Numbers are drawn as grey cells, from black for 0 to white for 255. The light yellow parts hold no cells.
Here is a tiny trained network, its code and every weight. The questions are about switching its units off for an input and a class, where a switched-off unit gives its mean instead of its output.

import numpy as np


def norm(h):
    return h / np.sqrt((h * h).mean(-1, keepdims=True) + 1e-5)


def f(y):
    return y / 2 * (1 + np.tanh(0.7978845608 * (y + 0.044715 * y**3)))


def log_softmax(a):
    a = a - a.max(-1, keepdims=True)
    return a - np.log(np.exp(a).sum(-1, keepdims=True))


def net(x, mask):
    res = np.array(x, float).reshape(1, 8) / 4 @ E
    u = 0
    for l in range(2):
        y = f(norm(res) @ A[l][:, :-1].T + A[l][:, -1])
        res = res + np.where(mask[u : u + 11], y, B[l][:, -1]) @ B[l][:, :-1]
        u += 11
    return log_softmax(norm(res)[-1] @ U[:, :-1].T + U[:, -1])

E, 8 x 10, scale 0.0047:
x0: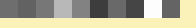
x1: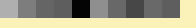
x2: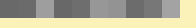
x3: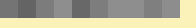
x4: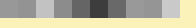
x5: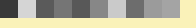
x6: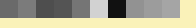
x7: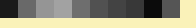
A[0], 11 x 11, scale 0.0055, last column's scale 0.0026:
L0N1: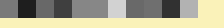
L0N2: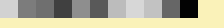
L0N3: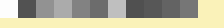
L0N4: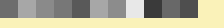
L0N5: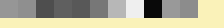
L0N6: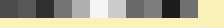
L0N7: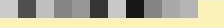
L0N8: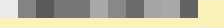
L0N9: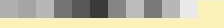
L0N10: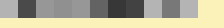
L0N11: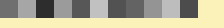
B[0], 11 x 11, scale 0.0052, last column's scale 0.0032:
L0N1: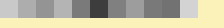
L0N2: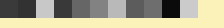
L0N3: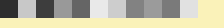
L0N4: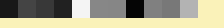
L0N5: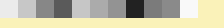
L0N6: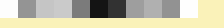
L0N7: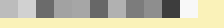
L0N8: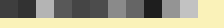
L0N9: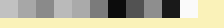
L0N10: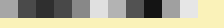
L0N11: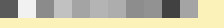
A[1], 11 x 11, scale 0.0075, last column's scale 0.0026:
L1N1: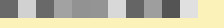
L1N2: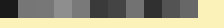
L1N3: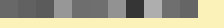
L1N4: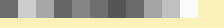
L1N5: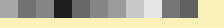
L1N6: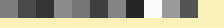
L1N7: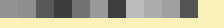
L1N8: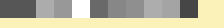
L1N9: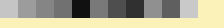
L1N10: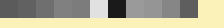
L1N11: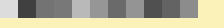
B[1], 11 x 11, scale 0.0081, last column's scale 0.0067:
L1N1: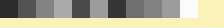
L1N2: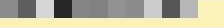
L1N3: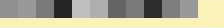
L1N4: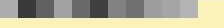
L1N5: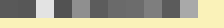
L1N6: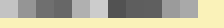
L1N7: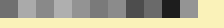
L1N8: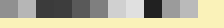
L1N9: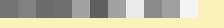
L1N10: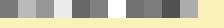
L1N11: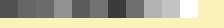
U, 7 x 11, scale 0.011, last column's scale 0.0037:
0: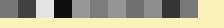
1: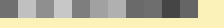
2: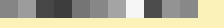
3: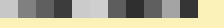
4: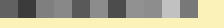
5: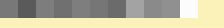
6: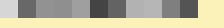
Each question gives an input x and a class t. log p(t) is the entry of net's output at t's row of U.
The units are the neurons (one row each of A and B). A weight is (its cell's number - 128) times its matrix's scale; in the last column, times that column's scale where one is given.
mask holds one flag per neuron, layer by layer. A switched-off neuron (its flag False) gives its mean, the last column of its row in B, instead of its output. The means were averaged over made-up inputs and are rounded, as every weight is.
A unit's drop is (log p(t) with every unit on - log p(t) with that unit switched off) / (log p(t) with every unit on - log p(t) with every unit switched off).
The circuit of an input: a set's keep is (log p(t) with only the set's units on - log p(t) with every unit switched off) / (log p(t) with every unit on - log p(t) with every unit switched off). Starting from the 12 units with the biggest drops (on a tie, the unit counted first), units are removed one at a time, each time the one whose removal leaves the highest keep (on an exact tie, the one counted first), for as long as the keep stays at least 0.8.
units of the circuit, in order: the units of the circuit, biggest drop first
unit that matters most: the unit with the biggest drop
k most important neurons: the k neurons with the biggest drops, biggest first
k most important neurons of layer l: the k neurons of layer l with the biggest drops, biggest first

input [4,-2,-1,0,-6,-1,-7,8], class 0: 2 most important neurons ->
(L1N2 L0N5)
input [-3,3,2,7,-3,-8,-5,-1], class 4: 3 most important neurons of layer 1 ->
(L1N1 L1N10 L1N11)
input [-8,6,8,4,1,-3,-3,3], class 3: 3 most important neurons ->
(L0N5 L0N4 L1N8)
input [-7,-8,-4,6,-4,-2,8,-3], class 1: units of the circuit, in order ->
(L1N10)
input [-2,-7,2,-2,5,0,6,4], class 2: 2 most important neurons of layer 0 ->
(L0N3 L0N10)
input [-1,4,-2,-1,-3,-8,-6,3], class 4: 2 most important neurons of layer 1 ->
(L1N1 L1N10)
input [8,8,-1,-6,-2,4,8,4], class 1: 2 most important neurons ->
(L1N10 L0N11)
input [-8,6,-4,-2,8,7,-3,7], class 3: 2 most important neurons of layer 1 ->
(L1N8 L1N10)
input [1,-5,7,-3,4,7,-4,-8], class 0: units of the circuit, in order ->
(L1N5 L0N2)
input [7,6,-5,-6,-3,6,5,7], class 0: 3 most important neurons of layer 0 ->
(L0N5 L0N3 L0N7)
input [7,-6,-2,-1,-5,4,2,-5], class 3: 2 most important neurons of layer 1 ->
(L1N6 L1N9)
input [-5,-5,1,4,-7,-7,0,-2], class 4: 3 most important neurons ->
(L1N11 L1N9 L0N7)
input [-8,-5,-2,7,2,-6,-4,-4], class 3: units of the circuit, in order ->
(L0N5 L1N9)
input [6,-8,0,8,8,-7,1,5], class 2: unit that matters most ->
L1N8
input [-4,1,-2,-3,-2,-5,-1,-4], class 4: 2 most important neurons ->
(L1N11 L1N2)
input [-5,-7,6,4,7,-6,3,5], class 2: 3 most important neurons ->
(L1N8 L1N1 L0N6)
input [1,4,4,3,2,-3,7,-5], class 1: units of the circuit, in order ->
(L1N10 L1N7)
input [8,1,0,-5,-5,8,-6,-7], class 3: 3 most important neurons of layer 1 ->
(L1N6 L1N3 L1N2)
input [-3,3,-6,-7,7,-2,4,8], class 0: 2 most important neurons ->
(L1N2 L0N6)
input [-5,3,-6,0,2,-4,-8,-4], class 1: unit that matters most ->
L0N3
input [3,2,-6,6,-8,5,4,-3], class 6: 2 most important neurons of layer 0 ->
(L0N6 L0N3)
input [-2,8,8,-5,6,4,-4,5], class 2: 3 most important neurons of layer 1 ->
(L1N9 L1N11 L1N5)
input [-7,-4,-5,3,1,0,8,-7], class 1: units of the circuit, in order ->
(L1N10 L1N7)
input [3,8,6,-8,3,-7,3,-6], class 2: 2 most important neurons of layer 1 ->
(L1N9 L1N1)
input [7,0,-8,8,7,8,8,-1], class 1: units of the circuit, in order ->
(L1N7 L1N11)
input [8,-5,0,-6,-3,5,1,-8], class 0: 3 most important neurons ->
(L1N5 L0N2 L0N4)
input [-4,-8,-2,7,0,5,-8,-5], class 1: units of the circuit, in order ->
(L1N9)
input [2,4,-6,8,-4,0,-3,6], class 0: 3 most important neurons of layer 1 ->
(L1N2 L1N8 L1N11)
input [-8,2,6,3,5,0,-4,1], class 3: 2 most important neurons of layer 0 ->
(L0N5 L0N4)
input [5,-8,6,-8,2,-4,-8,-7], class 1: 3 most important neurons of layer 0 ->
(L0N7 L0N3 L0N9)
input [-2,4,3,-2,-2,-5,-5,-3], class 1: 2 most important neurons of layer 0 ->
(L0N3 L0N7)
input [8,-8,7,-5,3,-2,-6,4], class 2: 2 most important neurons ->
(L1N8 L0N5)
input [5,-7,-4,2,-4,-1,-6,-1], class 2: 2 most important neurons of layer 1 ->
(L1N8 L1N10)
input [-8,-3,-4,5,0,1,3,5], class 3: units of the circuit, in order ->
(L0N5)
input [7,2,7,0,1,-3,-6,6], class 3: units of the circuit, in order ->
(L1N3 L1N6)
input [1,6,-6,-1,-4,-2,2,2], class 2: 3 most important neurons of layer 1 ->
(L1N9 L1N1 L1N4)
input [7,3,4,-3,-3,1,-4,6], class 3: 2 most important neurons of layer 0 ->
(L0N8 L0N2)
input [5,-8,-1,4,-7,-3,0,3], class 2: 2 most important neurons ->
(L1N8 L0N9)
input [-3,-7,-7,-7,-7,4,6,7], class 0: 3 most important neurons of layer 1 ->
(L1N2 L1N9 L1N11)
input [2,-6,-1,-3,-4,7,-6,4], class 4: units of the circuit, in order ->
(L1N1)
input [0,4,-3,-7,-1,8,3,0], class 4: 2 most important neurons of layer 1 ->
(L1N1 L1N4)
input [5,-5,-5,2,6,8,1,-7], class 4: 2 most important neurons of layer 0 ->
(L0N6 L0N4)
